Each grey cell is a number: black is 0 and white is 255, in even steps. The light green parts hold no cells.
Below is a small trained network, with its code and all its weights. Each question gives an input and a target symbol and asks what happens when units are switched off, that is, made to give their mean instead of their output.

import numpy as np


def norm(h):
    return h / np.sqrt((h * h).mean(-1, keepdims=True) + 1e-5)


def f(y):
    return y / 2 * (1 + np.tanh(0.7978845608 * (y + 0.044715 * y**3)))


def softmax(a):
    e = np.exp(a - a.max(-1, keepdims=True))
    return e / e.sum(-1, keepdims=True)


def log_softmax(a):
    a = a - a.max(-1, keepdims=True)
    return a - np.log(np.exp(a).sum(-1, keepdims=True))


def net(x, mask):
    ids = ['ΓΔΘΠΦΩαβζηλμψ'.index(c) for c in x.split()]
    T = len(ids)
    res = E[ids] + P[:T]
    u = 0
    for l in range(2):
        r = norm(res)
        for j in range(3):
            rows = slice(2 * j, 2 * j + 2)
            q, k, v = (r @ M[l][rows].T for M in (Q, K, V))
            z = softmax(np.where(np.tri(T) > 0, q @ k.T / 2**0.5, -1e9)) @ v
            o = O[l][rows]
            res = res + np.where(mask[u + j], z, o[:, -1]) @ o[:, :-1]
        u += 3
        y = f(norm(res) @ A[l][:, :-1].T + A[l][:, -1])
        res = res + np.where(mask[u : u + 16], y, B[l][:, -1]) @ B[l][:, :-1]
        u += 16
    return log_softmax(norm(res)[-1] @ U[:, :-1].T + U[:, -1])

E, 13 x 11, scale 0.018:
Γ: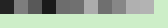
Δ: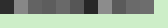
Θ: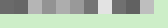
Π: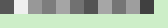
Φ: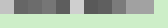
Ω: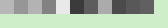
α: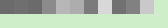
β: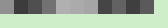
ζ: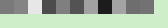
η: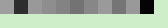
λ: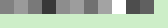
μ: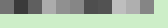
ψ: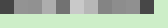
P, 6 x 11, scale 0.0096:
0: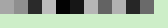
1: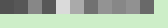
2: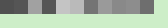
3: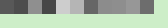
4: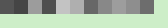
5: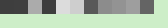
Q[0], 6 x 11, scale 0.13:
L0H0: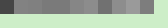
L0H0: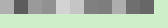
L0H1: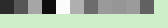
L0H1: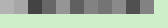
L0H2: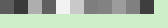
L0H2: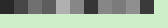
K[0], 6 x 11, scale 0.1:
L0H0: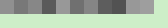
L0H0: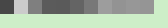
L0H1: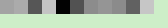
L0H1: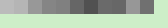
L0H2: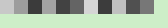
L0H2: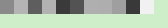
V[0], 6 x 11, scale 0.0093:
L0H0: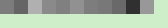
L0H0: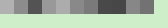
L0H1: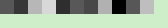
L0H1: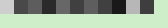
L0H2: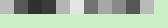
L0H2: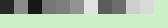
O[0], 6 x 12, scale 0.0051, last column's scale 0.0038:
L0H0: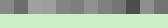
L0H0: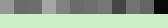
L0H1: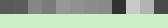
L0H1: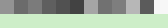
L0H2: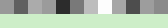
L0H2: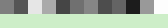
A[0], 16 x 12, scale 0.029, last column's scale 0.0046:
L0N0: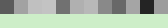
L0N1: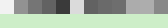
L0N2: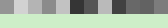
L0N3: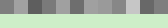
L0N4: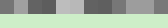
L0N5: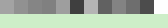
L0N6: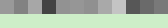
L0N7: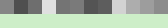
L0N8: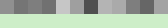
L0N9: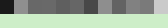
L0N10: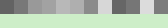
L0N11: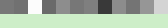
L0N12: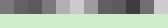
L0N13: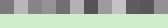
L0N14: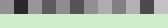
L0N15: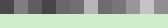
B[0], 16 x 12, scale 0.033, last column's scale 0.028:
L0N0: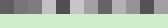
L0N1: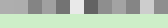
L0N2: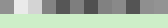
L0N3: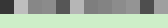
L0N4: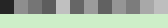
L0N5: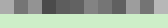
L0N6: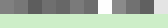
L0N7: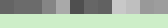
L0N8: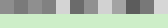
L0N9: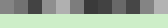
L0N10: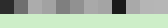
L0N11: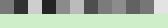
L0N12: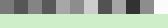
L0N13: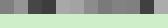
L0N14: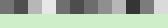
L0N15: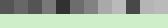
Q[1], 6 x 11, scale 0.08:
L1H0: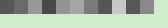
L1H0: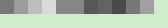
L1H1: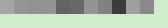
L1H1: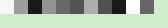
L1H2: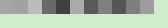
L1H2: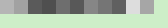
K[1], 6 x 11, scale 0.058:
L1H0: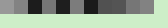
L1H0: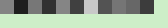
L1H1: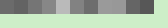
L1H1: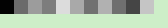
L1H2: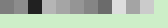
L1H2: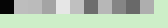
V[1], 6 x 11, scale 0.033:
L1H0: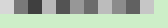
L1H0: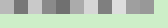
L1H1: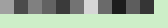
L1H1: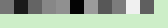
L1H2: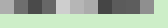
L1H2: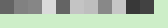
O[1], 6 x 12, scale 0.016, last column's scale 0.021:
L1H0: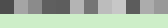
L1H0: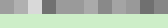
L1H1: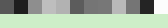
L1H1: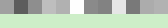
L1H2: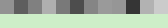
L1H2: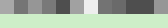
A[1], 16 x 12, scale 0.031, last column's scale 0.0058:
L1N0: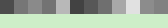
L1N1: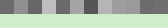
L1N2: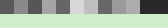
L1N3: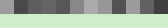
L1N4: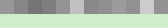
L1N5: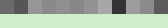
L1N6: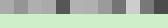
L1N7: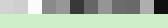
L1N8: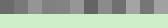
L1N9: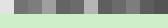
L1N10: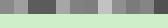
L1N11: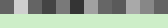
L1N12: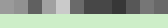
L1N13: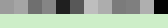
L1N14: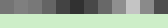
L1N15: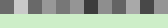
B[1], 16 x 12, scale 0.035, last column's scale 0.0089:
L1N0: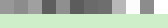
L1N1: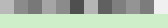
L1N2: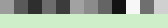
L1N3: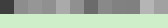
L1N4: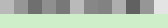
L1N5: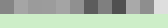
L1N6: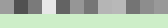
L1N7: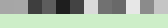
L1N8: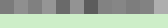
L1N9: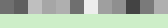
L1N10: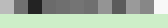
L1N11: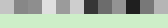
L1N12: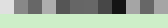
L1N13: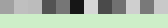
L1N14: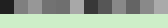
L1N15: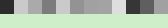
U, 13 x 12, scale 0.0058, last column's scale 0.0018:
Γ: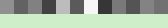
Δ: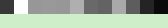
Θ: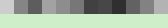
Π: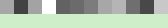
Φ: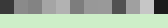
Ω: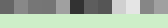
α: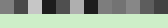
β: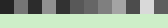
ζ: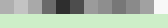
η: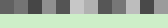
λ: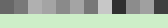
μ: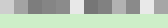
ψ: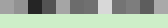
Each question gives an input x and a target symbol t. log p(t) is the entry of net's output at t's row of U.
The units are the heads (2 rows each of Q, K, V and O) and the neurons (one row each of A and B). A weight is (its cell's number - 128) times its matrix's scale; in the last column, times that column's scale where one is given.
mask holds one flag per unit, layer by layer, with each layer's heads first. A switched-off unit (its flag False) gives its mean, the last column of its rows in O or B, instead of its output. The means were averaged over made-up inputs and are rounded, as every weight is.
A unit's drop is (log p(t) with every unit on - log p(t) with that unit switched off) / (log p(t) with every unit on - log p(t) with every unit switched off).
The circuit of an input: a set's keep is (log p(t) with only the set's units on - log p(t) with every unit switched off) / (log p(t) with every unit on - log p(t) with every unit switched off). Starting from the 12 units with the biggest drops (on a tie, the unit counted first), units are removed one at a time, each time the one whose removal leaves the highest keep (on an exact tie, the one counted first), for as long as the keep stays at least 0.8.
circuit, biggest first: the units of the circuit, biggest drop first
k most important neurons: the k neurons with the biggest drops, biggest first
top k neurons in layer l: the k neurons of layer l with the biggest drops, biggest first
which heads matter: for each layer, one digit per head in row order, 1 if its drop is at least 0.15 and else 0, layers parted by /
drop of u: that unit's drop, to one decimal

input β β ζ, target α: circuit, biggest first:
L0N11
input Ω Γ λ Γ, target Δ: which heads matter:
001 / 011
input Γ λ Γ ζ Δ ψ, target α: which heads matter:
001 / 000
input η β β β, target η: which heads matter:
011 / 001
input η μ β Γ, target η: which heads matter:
001 / 001
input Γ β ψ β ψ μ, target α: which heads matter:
001 / 000
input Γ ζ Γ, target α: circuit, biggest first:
L0H2; L0N11
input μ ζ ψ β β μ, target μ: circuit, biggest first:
L1H1; L0N7
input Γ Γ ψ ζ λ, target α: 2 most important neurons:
L0N11; L0N15
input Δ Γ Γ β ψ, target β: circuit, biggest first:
L0N9; L1H0; L1H1
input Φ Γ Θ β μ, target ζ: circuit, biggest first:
L1H1; L0N1
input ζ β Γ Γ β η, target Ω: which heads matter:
001 / 001
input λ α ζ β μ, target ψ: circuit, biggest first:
L0H1; L0N13; L1H1
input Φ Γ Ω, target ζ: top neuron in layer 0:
L0N1
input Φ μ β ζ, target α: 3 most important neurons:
L0N11; L0N8; L0N4
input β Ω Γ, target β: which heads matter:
000 / 100
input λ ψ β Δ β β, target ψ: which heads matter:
011 / 000
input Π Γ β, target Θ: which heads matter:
001 / 110
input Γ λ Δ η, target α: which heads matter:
001 / 000
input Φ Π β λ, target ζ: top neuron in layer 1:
L1N13
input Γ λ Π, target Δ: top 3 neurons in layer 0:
L0N2; L0N0; L0N12
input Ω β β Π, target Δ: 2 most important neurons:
L0N2; L0N3
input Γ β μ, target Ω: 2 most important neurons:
L0N7; L1N0
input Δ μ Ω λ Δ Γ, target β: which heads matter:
000 / 000
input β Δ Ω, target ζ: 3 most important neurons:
L0N2; L1N7; L0N12
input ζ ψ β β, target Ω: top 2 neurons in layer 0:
L0N5; L0N14
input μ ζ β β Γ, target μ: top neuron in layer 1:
L1N4
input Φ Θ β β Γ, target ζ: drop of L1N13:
0.4
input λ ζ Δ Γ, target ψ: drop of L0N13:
0.1
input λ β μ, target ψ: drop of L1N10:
0.2
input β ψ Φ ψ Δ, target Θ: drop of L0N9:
0.7
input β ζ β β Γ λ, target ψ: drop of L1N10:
0.2
